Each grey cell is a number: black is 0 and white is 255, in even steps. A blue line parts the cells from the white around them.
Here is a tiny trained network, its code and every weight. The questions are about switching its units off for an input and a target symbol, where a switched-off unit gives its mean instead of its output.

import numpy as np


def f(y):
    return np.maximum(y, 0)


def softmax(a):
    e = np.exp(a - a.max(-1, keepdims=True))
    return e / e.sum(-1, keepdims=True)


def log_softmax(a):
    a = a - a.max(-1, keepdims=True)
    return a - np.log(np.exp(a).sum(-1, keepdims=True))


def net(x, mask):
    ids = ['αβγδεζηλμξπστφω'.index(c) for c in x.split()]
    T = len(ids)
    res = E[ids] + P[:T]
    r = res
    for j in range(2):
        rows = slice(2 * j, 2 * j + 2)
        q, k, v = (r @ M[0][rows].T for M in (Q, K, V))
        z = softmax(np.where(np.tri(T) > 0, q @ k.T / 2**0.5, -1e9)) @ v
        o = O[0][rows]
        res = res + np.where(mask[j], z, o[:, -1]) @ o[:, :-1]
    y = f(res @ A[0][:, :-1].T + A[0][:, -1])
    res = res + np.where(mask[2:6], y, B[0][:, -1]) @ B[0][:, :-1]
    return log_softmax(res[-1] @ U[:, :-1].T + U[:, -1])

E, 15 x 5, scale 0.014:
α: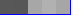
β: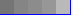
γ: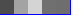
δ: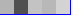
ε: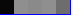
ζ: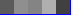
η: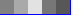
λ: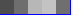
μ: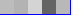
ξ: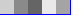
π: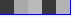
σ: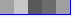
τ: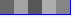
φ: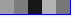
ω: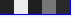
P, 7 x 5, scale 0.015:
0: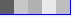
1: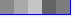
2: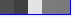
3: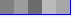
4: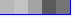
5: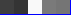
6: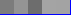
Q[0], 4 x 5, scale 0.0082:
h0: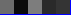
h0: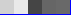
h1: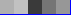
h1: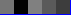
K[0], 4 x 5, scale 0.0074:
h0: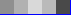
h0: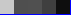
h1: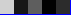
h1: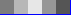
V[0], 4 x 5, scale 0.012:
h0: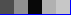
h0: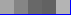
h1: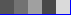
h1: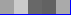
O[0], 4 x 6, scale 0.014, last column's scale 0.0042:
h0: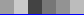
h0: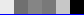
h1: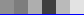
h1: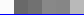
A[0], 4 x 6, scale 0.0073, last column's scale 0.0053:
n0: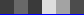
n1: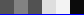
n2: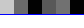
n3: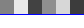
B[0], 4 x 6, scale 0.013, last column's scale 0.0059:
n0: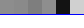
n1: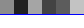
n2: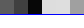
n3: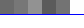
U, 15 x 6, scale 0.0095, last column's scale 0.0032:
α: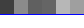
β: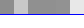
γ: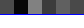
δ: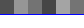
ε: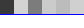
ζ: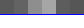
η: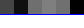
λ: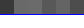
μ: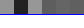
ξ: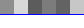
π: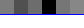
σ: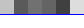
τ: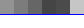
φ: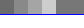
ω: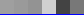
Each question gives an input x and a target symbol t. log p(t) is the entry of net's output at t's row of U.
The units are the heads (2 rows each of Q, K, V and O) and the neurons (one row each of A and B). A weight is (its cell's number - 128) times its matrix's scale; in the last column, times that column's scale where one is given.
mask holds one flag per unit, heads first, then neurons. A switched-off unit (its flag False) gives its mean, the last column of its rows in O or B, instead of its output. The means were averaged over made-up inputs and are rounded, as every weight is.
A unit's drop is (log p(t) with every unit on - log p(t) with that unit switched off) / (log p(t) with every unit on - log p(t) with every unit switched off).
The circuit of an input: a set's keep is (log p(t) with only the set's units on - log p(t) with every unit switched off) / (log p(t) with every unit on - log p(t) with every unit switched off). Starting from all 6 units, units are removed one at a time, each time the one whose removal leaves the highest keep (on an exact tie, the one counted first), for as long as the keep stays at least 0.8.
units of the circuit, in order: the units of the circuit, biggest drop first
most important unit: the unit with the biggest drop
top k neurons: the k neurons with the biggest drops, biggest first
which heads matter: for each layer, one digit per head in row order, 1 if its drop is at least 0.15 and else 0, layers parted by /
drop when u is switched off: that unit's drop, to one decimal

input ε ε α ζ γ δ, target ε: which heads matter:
10
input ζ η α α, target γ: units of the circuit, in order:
(n1, h1)
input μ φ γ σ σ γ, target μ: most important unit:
h1
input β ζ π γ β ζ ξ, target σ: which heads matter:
00
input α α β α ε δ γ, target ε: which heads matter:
01
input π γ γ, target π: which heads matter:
01
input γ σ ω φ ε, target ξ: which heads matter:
11
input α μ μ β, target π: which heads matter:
10
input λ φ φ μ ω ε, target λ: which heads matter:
11
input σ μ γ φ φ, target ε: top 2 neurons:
(n2, n1)
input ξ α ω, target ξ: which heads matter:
11
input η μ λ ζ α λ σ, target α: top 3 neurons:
(n2, n3, n0)
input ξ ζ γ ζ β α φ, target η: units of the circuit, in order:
(n2, n1, h0, h1)
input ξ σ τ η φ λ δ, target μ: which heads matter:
10
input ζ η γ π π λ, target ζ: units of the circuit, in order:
(h1, n0, h0)
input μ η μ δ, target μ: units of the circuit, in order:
(n1, h0)
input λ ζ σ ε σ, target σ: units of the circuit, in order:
(h1)
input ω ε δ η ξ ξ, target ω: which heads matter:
01
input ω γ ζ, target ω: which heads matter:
01
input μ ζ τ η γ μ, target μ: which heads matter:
11
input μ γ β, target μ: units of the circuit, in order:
(h1, h0)
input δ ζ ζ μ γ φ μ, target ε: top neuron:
(n1)
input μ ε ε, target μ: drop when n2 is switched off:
0.0
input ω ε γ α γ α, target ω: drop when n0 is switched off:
0.1
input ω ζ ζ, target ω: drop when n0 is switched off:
0.1
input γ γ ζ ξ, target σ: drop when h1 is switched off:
0.2
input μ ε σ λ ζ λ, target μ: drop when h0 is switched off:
0.3
